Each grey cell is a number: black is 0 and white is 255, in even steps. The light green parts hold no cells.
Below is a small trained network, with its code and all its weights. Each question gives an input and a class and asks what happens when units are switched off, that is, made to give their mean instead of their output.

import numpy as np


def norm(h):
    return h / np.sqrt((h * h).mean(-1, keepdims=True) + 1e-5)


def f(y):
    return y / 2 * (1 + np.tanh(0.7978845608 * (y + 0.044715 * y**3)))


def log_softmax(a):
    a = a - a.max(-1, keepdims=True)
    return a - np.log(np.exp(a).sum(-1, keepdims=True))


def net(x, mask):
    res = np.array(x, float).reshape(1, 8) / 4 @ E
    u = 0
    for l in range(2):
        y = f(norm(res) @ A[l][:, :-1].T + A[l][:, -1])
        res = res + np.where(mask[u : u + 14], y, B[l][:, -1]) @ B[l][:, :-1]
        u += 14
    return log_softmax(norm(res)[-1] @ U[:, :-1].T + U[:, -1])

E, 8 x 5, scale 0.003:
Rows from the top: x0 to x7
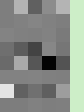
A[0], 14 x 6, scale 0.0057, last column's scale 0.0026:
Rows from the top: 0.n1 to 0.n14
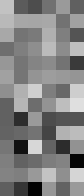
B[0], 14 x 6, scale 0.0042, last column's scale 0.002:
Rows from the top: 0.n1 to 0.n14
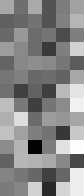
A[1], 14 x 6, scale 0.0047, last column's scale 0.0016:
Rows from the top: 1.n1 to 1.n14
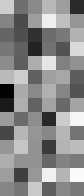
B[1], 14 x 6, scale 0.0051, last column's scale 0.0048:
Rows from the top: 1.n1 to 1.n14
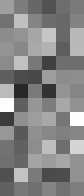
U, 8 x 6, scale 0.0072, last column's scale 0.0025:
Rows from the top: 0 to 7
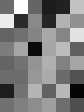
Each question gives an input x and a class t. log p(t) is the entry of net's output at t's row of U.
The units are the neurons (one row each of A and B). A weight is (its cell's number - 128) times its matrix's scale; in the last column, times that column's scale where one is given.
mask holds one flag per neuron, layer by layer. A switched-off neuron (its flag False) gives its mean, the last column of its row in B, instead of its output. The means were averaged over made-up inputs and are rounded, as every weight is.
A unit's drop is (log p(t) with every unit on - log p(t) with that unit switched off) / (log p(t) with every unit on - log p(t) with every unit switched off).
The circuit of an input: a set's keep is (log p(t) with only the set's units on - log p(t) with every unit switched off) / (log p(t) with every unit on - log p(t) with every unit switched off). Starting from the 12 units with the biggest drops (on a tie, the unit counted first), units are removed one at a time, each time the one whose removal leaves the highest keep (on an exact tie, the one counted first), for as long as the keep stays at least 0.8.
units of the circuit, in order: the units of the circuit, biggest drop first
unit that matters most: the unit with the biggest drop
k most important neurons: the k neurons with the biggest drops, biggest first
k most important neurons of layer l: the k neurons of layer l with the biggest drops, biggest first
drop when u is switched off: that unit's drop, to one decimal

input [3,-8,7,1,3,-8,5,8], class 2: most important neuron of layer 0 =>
[0.n4]
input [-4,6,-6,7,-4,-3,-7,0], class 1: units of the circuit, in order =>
[1.n7; 1.n8; 1.n9]
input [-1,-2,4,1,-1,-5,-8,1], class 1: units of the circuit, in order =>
[1.n7; 1.n8]
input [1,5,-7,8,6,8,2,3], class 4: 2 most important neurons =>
[1.n11; 0.n13]
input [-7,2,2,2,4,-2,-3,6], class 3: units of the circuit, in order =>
[0.n11; 0.n9]
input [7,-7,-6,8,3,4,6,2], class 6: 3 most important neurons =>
[0.n14; 1.n9; 1.n8]
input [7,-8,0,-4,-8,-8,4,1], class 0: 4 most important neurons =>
[1.n13; 0.n11; 0.n14; 1.n2]
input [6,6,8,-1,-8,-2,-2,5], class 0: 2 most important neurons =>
[0.n11; 1.n13]
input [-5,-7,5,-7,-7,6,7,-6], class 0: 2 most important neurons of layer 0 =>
[0.n14; 0.n8]
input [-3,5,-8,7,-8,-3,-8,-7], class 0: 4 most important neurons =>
[1.n13; 1.n2; 1.n5; 1.n11]
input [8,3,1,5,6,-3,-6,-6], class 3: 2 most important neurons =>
[0.n8; 1.n8]
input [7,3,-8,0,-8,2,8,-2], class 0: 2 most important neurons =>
[1.n13; 0.n11]
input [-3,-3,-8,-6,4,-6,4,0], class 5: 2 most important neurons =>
[0.n14; 1.n11]
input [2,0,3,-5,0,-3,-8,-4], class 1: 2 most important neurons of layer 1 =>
[1.n7; 1.n8]
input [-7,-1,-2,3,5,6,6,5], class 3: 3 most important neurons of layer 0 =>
[0.n11; 0.n9; 0.n13]
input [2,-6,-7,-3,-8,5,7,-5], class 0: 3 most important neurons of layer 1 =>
[1.n13; 1.n2; 1.n8]
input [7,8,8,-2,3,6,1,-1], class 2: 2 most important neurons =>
[0.n11; 0.n9]
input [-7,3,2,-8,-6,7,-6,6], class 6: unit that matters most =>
0.n7
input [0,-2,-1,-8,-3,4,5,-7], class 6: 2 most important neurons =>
[1.n9; 1.n8]
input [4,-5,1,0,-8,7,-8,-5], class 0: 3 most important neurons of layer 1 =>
[1.n13; 1.n2; 1.n5]
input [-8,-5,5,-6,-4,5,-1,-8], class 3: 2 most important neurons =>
[0.n11; 0.n14]
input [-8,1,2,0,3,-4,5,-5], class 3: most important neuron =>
[0.n11]
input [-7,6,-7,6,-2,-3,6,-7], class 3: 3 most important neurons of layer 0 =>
[0.n11; 0.n9; 0.n7]
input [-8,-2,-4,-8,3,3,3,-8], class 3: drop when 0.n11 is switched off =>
0.9
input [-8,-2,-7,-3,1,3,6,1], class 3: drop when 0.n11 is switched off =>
1.0
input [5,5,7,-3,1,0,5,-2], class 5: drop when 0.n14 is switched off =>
0.2
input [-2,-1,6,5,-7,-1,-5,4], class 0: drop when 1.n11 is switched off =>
0.2
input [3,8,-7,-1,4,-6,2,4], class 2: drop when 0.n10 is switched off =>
0.0
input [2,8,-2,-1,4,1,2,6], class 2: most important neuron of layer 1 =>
[1.n13]
